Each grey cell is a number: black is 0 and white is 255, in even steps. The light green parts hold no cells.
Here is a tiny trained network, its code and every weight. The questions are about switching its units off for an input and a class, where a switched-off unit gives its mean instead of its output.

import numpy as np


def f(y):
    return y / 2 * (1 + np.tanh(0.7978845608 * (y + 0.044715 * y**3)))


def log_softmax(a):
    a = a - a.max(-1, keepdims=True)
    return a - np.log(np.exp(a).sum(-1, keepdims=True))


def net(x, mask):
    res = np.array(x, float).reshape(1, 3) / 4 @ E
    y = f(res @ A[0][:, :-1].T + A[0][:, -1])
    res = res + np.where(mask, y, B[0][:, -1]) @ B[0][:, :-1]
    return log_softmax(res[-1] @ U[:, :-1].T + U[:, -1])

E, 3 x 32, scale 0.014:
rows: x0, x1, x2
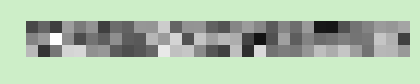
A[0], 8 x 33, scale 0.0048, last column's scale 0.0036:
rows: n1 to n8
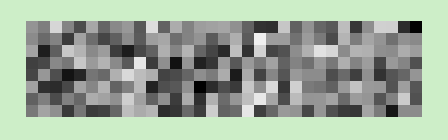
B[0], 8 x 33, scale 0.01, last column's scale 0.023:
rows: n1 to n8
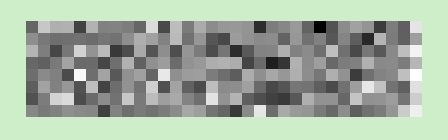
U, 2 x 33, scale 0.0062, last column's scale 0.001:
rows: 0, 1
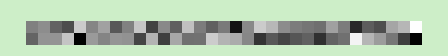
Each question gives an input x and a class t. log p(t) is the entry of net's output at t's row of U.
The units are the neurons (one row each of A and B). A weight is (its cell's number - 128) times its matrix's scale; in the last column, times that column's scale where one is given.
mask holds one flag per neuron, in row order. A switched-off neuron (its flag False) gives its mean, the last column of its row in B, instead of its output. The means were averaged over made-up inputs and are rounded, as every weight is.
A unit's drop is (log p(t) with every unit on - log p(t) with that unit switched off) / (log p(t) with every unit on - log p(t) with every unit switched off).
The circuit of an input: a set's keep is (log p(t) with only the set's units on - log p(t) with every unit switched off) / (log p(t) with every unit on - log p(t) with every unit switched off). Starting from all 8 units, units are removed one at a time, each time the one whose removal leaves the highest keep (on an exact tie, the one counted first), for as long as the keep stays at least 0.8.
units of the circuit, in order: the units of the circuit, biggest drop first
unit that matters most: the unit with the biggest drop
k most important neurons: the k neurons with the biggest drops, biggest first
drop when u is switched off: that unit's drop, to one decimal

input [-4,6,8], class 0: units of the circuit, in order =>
[n3]
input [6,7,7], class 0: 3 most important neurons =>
[n3, n6, n7]
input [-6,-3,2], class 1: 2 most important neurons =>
[n5, n8]
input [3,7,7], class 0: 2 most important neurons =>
[n3, n6]
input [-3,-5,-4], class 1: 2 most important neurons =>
[n6, n3]
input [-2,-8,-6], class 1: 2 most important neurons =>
[n6, n7]
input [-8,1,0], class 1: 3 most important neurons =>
[n5, n3, n8]
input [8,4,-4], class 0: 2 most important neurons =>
[n6, n7]
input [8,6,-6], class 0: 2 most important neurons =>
[n5, n6]
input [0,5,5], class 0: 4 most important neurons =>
[n3, n6, n7, n4]
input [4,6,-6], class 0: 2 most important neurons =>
[n5, n6]
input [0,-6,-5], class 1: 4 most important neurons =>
[n6, n7, n3, n4]
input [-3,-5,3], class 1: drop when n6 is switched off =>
0.2
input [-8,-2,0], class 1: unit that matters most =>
n5
